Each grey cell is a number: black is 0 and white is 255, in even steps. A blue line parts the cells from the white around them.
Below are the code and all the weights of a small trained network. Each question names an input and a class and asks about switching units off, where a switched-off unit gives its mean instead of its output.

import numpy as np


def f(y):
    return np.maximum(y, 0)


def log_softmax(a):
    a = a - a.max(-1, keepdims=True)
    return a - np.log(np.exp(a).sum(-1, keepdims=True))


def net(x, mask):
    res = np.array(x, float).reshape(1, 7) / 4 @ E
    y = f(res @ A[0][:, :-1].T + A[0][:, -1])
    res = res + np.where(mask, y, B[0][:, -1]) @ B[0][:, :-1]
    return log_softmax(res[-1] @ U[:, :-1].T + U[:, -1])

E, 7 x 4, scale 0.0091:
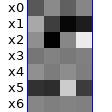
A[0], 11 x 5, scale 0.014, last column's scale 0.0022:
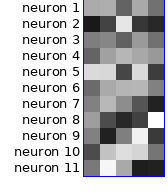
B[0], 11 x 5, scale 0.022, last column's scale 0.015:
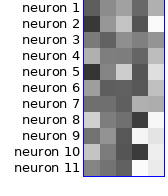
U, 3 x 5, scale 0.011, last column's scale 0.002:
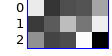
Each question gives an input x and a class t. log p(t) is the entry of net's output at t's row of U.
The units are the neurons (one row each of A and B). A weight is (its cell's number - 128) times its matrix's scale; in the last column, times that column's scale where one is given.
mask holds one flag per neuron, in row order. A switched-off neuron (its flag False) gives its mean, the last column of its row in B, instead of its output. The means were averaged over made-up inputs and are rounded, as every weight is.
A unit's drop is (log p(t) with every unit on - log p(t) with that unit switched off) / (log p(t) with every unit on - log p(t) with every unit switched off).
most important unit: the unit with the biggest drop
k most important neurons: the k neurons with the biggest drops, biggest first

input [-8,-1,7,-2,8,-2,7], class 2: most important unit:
neuron 9
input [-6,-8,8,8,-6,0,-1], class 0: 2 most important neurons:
[neuron 10; neuron 11]
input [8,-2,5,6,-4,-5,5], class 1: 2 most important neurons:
[neuron 5; neuron 11]
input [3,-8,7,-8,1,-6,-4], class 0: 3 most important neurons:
[neuron 10; neuron 6; neuron 11]
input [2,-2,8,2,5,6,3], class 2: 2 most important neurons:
[neuron 9; neuron 5]
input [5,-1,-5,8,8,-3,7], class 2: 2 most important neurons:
[neuron 11; neuron 2]
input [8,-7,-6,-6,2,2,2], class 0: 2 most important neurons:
[neuron 10; neuron 9]
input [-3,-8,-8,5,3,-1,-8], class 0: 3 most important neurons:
[neuron 10; neuron 9; neuron 6]
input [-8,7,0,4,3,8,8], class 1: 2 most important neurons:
[neuron 2; neuron 10]
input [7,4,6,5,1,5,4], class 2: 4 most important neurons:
[neuron 9; neuron 5; neuron 10; neuron 1]
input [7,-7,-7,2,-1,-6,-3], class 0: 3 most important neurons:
[neuron 10; neuron 9; neuron 6]
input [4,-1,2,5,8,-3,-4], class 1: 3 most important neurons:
[neuron 11; neuron 8; neuron 5]
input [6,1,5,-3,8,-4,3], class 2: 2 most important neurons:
[neuron 9; neuron 2]
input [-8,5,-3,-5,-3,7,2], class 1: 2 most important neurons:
[neuron 2; neuron 10]
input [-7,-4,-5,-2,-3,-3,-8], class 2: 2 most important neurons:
[neuron 11; neuron 8]
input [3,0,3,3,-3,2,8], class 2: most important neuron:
[neuron 5]
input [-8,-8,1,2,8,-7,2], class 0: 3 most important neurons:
[neuron 10; neuron 6; neuron 2]
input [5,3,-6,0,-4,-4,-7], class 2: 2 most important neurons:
[neuron 11; neuron 2]
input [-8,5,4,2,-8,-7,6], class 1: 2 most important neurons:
[neuron 5; neuron 10]
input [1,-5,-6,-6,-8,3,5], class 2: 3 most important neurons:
[neuron 11; neuron 8; neuron 7]
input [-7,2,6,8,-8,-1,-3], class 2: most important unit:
neuron 9
